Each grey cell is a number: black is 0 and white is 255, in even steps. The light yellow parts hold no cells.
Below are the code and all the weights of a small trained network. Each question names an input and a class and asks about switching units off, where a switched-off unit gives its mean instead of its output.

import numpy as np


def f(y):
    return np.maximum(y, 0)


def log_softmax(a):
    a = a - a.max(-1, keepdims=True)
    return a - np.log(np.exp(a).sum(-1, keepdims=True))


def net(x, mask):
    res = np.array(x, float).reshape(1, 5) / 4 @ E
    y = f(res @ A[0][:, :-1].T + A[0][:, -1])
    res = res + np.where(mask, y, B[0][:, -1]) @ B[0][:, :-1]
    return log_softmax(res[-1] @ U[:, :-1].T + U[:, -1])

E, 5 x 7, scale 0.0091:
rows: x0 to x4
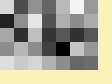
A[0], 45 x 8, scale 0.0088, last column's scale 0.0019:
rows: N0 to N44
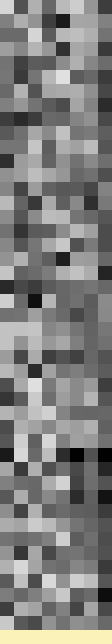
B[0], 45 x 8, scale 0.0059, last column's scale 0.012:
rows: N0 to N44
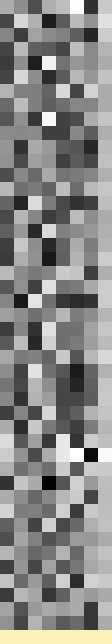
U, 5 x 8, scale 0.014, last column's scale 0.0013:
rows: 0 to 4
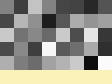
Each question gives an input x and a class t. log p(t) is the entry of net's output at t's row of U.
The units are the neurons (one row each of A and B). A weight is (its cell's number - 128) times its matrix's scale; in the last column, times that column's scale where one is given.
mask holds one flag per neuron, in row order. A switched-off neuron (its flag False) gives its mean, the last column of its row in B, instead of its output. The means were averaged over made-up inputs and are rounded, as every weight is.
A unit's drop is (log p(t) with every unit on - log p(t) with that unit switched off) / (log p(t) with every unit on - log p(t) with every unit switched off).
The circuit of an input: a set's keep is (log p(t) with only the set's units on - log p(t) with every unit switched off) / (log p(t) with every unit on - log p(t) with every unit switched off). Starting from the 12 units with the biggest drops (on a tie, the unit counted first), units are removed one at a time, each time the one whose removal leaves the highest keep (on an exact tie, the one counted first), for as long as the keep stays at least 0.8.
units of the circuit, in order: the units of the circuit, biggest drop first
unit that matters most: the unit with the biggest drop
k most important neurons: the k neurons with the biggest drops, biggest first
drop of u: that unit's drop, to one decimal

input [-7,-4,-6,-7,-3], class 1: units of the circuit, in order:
(N34 N5)
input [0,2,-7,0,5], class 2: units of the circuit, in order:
(N31)
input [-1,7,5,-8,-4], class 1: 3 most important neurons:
(N5 N34 N17)
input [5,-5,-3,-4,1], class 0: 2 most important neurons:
(N21 N32)
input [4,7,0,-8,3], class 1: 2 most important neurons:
(N5 N34)
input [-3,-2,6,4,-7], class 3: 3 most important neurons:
(N8 N20 N31)
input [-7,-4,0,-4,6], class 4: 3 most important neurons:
(N32 N35 N8)
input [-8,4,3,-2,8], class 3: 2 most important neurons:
(N29 N37)
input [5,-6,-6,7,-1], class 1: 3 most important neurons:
(N18 N1 N3)
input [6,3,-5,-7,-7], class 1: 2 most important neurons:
(N5 N34)
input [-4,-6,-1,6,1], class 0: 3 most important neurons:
(N21 N14 N26)
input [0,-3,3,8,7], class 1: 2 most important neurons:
(N1 N18)
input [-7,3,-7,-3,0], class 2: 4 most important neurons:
(N31 N41 N6 N0)
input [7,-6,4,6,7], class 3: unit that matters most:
N23
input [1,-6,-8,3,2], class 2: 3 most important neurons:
(N41 N31 N6)
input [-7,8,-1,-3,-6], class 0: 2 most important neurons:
(N28 N11)
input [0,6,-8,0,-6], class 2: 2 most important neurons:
(N41 N31)
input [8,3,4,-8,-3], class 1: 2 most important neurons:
(N5 N32)
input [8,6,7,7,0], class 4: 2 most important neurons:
(N0 N2)
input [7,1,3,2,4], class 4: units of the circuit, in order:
(N0)
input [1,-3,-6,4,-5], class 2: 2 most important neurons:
(N41 N31)
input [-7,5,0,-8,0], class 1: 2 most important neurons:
(N34 N5)
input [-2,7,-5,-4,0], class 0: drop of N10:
0.0
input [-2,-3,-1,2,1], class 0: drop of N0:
0.1
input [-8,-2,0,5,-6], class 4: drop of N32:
0.9
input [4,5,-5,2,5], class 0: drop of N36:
0.2
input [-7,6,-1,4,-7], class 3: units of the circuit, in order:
(N20)
